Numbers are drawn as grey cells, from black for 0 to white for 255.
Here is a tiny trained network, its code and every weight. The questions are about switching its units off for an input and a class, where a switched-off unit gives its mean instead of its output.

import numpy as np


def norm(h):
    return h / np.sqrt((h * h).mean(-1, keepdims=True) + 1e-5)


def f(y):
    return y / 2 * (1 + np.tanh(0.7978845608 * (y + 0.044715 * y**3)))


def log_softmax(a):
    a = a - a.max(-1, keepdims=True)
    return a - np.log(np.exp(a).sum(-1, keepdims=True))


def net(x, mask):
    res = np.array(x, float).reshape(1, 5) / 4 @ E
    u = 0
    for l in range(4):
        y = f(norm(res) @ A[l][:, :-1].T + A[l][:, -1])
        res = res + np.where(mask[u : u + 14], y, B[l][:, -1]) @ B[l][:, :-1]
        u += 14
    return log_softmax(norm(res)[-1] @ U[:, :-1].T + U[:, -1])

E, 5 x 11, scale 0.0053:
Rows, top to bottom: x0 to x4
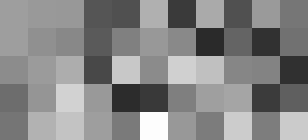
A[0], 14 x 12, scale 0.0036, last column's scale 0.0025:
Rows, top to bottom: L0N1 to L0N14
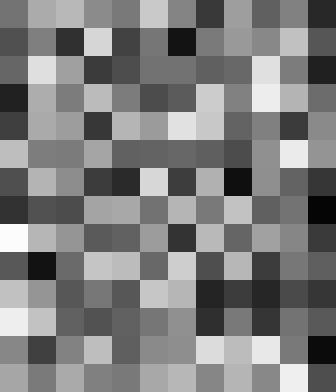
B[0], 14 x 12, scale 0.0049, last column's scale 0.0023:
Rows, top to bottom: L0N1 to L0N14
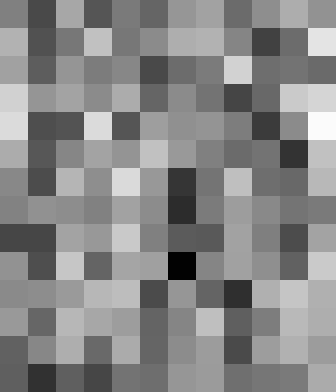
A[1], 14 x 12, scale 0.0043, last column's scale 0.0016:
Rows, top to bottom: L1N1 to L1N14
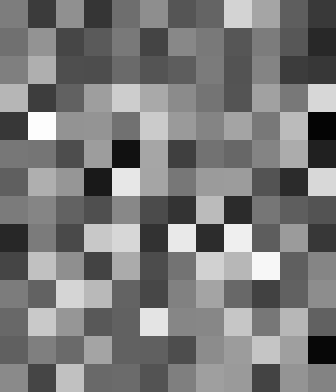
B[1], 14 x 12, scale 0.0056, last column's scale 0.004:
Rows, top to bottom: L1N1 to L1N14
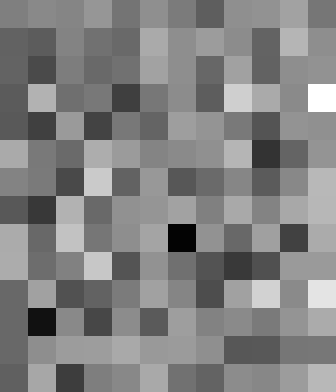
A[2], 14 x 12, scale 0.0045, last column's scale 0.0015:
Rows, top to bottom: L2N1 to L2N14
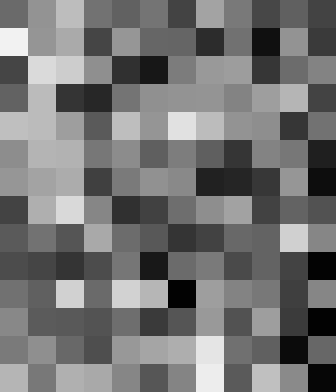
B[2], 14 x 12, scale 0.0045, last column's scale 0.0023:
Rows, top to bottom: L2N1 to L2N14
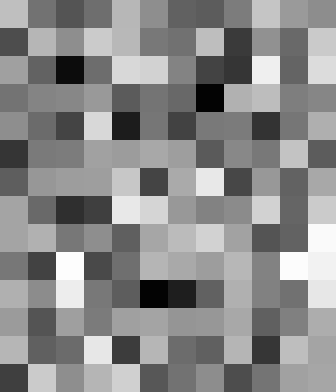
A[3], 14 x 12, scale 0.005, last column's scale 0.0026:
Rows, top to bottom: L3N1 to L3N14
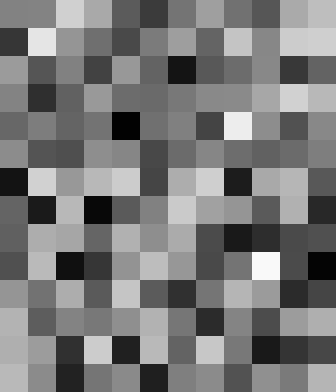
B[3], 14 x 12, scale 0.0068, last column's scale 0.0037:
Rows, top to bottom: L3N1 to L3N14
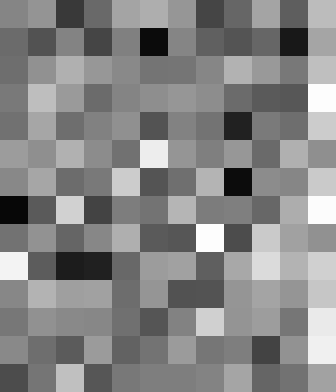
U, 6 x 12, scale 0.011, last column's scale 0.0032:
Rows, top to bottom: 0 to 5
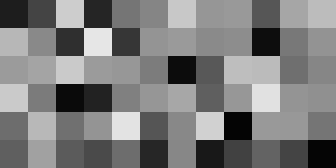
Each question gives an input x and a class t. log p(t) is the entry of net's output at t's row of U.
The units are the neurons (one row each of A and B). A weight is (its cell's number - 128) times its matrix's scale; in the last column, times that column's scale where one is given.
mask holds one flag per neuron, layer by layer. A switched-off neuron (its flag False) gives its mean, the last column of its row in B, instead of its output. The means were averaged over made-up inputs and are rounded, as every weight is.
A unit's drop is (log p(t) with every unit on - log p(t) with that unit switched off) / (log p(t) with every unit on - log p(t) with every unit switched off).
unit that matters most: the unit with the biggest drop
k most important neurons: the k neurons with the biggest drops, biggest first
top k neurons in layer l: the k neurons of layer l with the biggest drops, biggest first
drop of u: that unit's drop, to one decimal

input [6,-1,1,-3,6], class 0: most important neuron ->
L1N12
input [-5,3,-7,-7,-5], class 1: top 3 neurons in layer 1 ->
L1N11, L1N14, L1N6
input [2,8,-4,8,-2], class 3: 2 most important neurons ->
L2N3, L3N10
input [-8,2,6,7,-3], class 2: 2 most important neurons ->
L1N9, L1N4
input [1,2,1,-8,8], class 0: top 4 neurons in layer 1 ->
L1N12, L1N5, L1N11, L1N14
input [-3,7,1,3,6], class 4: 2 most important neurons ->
L0N11, L2N7
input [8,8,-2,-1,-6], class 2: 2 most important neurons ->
L0N7, L2N11
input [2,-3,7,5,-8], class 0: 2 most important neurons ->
L2N10, L3N8
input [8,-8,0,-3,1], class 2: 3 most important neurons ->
L0N7, L2N11, L0N9
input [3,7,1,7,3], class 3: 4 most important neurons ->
L3N10, L2N3, L2N8, L0N4
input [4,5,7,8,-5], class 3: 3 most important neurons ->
L2N3, L2N8, L0N6
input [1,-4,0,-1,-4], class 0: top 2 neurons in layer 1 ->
L1N3, L1N8
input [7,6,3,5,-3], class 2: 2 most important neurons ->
L0N7, L2N11
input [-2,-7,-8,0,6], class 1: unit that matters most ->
L0N2
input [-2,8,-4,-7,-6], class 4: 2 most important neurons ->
L1N11, L2N7
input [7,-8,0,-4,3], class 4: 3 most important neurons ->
L2N14, L0N13, L0N10
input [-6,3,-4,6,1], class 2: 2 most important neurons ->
L1N9, L1N4
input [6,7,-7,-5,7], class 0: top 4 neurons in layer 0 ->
L0N5, L0N1, L0N4, L0N10
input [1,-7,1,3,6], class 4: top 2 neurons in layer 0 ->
L0N13, L0N4
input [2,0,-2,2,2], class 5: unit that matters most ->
L2N3
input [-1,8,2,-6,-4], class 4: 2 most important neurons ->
L1N11, L2N7
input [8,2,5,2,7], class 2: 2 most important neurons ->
L0N7, L2N11
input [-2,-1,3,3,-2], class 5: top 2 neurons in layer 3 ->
L3N5, L3N2
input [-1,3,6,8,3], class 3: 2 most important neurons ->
L2N3, L2N8
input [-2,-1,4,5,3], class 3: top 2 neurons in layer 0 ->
L0N6, L0N2
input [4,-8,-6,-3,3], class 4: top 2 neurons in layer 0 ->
L0N13, L0N5
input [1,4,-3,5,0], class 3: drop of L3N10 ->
0.1
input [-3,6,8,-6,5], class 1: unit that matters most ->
L2N5
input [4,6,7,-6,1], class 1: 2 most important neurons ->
L2N5, L1N11
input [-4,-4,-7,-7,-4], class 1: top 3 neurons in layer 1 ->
L1N11, L1N6, L1N14
